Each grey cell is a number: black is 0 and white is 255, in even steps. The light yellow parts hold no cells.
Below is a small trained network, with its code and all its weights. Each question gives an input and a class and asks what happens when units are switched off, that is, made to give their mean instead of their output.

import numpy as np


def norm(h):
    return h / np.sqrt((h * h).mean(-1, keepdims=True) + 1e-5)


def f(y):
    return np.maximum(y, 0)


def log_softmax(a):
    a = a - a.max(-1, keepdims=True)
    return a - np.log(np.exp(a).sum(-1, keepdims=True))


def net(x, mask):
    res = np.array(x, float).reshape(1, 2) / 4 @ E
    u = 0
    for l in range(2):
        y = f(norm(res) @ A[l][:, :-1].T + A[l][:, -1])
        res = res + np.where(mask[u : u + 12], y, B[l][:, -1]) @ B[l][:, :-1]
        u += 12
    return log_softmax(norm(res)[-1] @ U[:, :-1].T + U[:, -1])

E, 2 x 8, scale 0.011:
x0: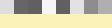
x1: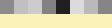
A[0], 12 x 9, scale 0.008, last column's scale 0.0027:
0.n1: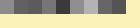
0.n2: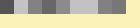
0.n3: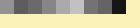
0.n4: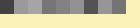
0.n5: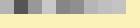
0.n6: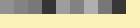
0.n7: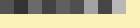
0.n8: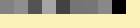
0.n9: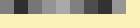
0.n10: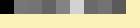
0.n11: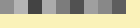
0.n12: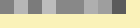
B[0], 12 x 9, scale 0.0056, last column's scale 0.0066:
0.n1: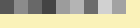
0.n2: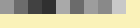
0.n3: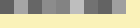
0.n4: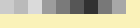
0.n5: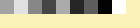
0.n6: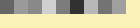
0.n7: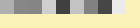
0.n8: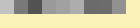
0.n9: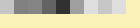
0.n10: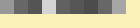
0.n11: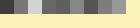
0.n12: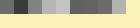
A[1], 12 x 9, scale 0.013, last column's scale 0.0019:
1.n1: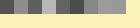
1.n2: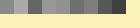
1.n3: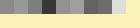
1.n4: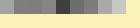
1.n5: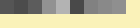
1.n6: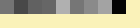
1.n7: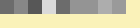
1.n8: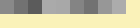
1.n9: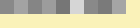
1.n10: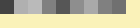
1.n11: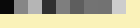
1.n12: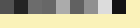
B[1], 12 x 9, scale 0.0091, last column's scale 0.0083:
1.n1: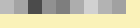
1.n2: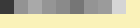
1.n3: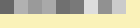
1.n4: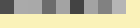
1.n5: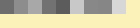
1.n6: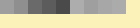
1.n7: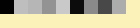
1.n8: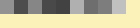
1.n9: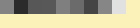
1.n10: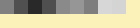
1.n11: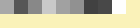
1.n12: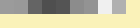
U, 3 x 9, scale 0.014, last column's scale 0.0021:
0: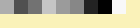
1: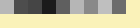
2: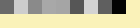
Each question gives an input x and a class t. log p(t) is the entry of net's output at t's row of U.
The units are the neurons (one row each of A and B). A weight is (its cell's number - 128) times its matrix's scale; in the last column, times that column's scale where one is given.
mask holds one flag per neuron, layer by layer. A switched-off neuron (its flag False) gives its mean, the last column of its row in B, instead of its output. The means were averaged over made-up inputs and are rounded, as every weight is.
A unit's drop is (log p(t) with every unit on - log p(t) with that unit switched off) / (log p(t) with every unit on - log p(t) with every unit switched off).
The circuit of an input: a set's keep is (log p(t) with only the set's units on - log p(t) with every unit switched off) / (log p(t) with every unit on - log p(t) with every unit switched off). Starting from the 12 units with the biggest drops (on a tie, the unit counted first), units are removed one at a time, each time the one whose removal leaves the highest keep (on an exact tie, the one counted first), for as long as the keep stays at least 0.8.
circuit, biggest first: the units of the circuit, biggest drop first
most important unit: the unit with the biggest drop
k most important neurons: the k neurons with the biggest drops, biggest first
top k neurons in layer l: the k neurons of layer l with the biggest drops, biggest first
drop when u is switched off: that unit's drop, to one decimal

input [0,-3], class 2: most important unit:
0.n9
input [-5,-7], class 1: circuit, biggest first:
(0.n5, 1.n12)
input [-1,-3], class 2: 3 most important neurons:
(0.n7, 0.n9, 0.n2)
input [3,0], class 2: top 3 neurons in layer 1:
(1.n11, 1.n2, 1.n3)
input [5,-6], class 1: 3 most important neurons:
(0.n7, 1.n8, 1.n11)
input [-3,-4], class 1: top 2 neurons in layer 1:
(1.n7, 1.n3)
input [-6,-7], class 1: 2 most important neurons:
(0.n5, 1.n12)
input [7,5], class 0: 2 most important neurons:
(1.n9, 1.n7)
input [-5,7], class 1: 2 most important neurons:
(1.n10, 0.n5)
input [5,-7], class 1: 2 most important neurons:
(0.n7, 1.n8)
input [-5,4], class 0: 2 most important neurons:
(1.n11, 0.n9)
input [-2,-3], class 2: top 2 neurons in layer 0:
(0.n7, 0.n9)
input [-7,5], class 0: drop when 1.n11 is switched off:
1.7
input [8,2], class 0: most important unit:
1.n9
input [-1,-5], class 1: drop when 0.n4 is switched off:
0.0
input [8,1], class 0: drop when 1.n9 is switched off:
0.1
